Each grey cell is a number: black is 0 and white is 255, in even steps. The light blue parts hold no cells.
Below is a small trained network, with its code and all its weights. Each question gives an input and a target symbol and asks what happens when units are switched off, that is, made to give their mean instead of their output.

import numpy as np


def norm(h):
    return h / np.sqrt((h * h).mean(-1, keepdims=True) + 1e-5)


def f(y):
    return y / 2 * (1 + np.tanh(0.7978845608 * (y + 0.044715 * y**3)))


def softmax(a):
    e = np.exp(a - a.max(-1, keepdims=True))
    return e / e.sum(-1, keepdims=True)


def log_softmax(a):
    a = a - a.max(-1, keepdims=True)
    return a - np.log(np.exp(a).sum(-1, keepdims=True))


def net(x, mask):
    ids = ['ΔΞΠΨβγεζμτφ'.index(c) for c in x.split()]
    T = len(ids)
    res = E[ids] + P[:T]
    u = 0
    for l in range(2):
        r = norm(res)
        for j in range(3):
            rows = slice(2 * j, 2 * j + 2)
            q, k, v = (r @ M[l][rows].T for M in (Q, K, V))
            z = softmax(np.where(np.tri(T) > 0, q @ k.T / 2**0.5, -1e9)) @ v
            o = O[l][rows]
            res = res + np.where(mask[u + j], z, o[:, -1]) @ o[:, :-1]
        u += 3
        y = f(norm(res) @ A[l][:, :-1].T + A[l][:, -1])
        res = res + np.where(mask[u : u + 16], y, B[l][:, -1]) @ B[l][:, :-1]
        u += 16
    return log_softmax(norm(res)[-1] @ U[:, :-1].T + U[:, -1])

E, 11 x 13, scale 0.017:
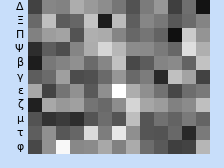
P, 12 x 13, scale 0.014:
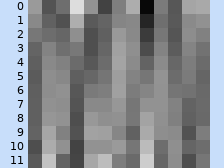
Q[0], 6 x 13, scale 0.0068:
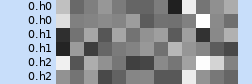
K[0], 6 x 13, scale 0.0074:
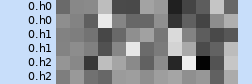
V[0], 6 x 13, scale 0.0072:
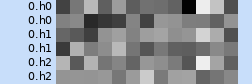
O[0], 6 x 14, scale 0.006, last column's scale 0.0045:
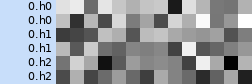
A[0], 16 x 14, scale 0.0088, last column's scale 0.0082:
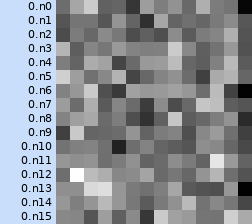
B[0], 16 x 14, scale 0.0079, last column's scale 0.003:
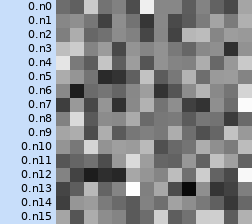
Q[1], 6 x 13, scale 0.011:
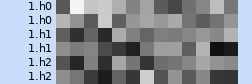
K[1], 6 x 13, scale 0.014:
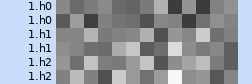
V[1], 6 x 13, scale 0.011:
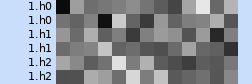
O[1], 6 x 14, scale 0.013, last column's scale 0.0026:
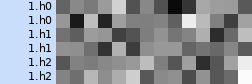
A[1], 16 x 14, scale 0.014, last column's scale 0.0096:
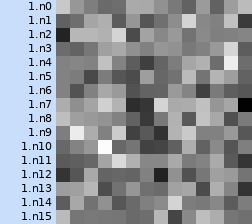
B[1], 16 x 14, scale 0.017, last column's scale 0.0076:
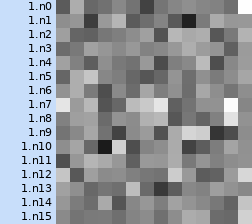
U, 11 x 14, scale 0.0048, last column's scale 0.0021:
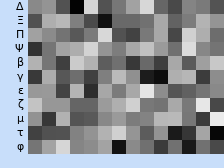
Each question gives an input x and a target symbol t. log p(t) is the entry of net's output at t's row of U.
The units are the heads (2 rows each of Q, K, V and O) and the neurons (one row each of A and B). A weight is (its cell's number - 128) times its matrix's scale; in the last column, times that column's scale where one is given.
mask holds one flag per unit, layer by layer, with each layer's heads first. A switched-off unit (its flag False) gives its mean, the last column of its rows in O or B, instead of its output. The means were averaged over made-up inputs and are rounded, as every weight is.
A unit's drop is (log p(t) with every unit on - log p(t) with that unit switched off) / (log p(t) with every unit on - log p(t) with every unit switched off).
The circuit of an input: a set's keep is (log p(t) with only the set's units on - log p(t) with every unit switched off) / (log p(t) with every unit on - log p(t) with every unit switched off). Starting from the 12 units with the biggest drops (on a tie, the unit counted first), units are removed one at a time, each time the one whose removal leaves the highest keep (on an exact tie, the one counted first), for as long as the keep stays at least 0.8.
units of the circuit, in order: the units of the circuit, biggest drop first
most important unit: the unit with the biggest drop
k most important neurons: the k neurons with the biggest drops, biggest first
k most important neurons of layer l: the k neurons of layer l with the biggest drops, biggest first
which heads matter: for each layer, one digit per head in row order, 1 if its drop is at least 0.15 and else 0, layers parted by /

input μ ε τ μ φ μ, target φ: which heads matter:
000 / 001
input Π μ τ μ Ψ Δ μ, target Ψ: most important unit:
0.h0
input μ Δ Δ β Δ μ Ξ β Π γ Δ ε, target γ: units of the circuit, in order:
(0.h2; 1.n12; 1.h0; 0.h0)
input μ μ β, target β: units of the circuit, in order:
(0.h2; 1.n1)
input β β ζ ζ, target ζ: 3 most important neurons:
(0.n15; 1.n7; 0.n4)
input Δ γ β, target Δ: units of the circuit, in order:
(1.h1; 0.h0)
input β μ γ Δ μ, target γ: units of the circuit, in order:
(0.h0; 0.h2; 0.n7; 1.h0)
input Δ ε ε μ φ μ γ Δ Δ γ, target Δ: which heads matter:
110 / 010
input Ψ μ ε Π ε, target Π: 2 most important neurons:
(0.n11; 1.n13)
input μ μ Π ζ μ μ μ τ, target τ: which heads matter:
000 / 001
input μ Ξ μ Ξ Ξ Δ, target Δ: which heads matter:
001 / 000
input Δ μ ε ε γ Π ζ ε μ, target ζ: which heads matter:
100 / 001
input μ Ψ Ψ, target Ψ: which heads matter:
001 / 000
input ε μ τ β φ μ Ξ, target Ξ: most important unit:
1.h2
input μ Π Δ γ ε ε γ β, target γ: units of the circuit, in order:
(0.h0; 0.h2; 1.n12)
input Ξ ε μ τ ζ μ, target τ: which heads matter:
001 / 001
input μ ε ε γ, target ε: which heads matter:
001 / 100
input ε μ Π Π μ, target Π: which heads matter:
000 / 010
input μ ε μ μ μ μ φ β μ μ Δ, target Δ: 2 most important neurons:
(1.n10; 0.n12)
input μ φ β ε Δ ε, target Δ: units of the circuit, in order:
(1.h1)
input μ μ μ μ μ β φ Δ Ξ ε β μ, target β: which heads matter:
100 / 100
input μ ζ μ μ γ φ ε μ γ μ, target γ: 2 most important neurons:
(0.n7; 1.n12)
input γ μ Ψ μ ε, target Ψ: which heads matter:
010 / 010
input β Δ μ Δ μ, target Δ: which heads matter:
000 / 010
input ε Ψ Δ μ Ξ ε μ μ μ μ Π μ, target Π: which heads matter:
010 / 111
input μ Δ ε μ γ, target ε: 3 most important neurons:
(0.n7; 1.n14; 0.n1)
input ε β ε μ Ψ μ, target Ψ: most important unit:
1.h1
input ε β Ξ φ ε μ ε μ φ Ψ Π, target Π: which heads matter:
001 / 000
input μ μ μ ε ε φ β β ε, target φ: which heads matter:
000 / 001
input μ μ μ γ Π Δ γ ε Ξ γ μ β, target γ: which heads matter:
101 / 100
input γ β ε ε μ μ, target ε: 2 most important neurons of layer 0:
(0.n7; 0.n10)
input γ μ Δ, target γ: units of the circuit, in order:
(0.h2; 0.h0; 1.n12)
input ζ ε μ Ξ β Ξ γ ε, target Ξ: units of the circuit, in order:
(1.h2; 1.n5)
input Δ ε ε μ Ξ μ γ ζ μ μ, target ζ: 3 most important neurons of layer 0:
(0.n7; 0.n12; 0.n10)
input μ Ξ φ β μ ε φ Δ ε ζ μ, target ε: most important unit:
1.h0
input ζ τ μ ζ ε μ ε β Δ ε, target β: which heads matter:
110 / 100
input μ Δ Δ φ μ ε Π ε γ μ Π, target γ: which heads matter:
101 / 000
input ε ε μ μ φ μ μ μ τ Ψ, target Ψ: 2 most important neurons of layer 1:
(1.n11; 1.n1)
